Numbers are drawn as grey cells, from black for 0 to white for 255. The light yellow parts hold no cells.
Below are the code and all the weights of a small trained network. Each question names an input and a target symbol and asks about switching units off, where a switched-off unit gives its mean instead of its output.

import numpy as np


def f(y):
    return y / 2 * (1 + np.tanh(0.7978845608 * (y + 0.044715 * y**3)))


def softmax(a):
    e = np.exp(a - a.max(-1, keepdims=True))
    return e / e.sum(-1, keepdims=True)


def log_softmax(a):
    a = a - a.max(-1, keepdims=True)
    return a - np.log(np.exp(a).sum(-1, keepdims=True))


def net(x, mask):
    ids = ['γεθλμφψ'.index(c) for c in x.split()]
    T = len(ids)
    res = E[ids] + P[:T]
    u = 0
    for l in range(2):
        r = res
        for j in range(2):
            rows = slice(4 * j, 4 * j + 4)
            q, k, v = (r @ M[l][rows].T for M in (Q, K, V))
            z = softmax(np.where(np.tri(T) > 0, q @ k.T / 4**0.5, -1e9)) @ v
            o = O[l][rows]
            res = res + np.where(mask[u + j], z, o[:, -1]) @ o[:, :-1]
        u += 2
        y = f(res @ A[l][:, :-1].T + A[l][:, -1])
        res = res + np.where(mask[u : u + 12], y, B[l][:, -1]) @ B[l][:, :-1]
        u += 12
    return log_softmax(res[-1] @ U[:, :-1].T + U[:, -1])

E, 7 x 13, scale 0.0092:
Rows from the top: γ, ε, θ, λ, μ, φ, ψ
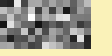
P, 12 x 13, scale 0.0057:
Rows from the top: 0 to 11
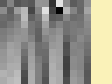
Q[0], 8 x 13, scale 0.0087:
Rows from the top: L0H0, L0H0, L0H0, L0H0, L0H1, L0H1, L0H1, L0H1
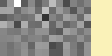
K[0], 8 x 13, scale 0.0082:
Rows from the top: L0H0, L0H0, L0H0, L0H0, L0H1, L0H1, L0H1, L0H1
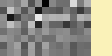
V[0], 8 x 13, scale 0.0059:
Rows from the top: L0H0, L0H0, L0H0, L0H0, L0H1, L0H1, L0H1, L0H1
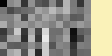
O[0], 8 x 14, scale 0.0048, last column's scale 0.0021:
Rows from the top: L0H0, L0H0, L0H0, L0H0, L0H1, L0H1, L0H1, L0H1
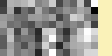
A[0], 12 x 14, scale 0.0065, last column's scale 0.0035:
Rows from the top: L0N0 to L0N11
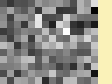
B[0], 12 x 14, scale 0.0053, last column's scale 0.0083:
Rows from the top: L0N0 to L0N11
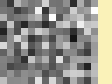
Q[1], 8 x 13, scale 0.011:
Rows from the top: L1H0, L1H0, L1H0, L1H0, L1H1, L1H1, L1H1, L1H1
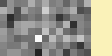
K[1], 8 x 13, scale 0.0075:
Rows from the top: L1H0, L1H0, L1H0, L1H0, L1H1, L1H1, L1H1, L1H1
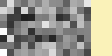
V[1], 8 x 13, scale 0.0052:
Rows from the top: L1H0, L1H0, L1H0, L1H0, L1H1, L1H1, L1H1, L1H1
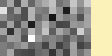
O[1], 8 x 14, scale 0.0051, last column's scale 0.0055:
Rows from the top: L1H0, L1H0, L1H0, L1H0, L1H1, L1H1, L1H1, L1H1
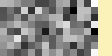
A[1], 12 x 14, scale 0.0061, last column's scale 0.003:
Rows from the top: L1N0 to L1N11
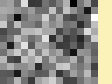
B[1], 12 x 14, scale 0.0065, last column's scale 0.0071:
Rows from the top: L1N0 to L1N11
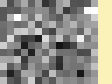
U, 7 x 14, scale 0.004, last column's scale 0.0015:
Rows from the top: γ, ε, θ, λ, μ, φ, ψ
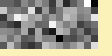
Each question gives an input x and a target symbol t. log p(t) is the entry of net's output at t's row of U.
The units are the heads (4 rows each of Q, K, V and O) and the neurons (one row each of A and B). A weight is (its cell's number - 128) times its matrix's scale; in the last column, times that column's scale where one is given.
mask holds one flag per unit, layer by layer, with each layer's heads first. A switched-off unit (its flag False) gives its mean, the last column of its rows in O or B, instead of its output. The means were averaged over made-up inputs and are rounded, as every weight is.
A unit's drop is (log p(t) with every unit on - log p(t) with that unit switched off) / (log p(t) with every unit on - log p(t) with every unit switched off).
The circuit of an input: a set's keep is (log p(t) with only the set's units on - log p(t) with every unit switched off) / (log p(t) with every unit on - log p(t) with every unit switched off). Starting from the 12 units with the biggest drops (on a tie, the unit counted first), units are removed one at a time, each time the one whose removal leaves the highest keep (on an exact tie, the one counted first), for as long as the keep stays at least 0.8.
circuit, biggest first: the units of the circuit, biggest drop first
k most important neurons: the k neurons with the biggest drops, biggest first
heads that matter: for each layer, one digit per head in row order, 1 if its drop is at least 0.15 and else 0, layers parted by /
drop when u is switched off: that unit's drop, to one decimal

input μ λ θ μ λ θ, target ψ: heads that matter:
11 / 01
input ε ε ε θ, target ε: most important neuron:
(L0N6)
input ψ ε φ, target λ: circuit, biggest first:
(L0H1 L1H1 L1N10)
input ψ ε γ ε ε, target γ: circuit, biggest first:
(L1H0 L0N8 L0H0)
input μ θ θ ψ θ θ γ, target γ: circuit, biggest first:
(L0H0 L1H0 L0N6)
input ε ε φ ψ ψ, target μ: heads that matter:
11 / 10
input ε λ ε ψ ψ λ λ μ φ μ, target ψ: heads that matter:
01 / 11
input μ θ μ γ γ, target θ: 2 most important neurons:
(L0N2 L1N4)
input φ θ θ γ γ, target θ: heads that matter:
00 / 01
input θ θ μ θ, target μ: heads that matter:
01 / 11
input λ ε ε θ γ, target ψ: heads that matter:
01 / 01
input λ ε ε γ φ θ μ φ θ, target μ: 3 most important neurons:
(L0N3 L0N1 L0N10)
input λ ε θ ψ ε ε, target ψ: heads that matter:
01 / 01
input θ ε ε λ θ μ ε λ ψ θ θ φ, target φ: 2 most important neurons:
(L0N3 L1N6)
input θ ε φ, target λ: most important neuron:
(L1N10)
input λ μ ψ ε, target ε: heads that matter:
11 / 11
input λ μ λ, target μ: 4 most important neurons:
(L0N1 L1N0 L0N3 L0N10)
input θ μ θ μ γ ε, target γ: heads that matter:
11 / 11
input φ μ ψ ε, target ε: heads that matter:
11 / 01
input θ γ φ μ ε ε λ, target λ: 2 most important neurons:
(L1N10 L0N5)
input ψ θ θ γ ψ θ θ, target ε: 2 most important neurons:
(L1N9 L0N10)
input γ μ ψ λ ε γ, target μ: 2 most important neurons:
(L1N0 L0N1)
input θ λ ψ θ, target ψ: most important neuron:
(L1N7)
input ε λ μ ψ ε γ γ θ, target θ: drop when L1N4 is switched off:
0.4
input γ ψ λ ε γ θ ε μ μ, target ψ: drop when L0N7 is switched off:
0.2
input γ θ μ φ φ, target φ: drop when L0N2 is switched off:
-0.1
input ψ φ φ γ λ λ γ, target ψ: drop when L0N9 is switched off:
0.0
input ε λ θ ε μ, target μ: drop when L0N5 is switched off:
0.1
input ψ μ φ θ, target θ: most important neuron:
(L1N2)
